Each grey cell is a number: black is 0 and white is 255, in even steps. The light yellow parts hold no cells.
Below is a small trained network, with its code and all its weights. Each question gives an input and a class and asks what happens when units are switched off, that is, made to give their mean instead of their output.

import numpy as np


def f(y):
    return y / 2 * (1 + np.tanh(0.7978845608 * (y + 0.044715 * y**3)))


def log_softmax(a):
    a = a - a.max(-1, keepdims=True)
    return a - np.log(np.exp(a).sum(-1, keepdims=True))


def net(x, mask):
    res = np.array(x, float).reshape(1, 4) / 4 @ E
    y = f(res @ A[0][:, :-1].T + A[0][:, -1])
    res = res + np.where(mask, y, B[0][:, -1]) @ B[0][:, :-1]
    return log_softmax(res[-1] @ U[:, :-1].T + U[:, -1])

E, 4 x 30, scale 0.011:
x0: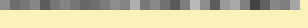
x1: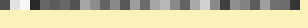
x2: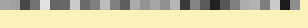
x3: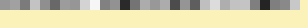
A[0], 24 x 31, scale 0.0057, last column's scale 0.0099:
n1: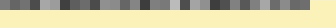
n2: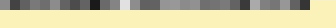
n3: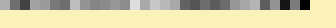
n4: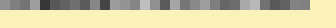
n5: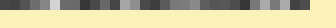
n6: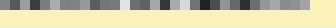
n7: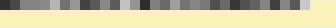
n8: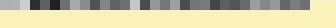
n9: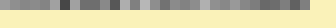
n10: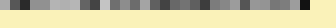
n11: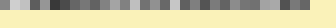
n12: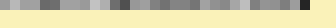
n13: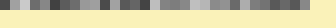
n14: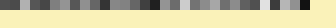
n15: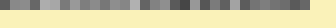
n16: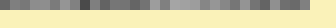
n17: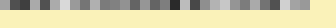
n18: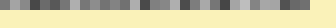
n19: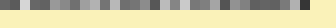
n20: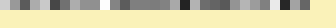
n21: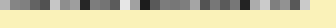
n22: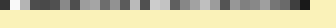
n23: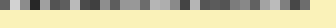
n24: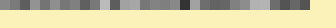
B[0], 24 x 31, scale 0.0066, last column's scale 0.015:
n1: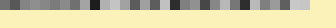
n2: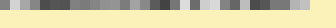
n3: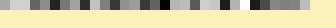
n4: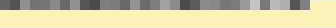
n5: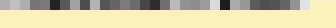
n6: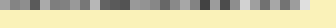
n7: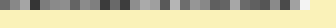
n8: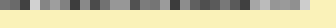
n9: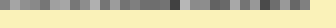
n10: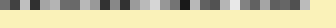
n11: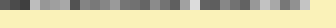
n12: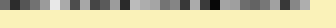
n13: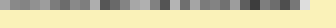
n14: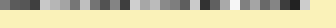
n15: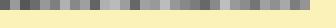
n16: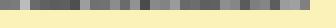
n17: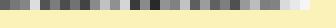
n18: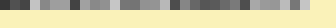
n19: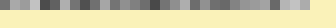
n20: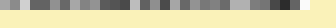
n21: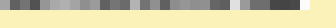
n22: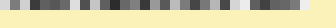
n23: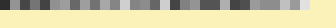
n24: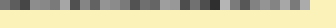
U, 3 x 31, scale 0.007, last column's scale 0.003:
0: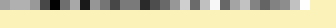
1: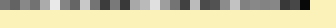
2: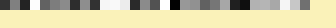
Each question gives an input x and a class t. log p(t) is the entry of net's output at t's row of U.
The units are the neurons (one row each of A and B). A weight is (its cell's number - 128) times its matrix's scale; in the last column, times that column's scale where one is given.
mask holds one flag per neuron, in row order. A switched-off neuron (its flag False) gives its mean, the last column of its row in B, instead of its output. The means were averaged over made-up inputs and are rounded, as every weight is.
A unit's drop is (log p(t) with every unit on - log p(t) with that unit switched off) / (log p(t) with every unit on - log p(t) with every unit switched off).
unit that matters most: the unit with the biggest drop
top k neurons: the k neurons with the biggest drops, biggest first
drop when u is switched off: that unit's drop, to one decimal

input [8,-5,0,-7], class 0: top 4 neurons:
[n5 n2 n14 n12]
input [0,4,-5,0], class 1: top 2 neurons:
[n14 n5]
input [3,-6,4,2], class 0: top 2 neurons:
[n3 n14]
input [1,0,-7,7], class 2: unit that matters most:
n17
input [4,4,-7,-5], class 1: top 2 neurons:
[n14 n17]
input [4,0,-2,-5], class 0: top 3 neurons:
[n5 n2 n10]
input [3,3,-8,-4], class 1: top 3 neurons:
[n14 n3 n17]
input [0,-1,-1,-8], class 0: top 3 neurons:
[n5 n2 n12]
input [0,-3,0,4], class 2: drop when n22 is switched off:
0.3
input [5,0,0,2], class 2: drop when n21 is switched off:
0.2
